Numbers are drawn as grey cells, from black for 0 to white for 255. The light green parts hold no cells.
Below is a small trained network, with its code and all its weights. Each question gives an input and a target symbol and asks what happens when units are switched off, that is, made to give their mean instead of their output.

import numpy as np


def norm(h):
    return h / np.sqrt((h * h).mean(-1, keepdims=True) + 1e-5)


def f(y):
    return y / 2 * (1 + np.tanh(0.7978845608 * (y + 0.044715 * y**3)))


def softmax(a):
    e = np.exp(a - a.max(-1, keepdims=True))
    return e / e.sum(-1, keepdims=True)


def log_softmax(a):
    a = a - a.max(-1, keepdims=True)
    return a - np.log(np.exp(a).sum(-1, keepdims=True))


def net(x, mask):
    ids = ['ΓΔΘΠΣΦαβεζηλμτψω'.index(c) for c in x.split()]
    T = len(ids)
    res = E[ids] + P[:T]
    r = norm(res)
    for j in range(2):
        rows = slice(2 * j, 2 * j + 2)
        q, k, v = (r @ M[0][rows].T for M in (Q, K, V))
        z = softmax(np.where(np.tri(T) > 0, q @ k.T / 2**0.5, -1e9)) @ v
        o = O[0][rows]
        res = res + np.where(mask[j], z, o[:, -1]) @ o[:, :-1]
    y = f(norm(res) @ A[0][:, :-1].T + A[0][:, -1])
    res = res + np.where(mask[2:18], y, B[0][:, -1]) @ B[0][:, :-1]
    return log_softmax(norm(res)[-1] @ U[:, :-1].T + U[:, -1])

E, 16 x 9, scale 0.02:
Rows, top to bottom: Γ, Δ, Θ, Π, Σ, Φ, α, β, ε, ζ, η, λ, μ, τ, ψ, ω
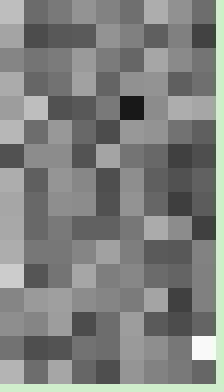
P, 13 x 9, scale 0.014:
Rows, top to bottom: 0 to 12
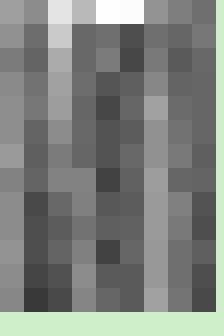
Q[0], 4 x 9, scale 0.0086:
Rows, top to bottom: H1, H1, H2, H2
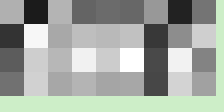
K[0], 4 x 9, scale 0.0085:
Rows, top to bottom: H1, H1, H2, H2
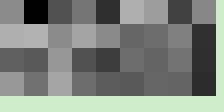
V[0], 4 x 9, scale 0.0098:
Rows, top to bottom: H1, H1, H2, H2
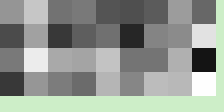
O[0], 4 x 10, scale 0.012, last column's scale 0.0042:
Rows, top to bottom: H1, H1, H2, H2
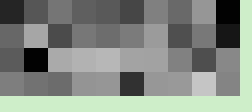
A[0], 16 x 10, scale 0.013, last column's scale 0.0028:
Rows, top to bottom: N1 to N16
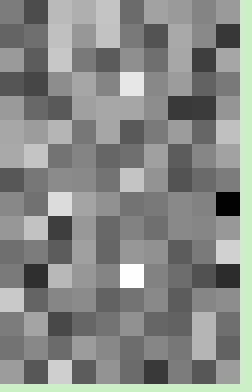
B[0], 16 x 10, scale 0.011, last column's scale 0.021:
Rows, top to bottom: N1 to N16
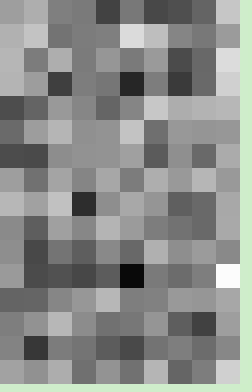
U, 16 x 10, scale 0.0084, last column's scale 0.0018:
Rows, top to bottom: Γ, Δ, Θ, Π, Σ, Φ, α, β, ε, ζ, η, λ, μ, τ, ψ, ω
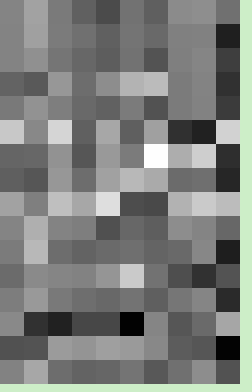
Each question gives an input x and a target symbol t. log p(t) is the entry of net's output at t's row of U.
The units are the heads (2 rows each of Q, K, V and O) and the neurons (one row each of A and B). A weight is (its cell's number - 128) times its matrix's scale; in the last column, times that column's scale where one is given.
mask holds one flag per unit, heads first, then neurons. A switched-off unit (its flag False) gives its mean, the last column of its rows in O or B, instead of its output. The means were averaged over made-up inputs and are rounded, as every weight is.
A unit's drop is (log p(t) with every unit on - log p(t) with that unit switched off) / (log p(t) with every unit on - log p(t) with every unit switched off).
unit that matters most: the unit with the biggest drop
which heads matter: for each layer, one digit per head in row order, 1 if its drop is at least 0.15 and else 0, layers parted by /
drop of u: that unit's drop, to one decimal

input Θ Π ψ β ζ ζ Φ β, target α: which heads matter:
10
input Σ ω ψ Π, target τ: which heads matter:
11
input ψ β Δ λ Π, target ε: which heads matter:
01
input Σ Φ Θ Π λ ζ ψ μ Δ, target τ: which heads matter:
11
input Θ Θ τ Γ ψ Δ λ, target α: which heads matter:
10
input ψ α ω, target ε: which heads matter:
01
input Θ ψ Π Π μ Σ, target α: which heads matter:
11
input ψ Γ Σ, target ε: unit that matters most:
N12
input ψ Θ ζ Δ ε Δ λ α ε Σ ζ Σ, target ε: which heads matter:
10
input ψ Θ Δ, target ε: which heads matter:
01
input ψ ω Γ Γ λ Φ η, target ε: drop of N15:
0.0
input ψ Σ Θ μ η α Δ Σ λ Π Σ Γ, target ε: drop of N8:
0.0
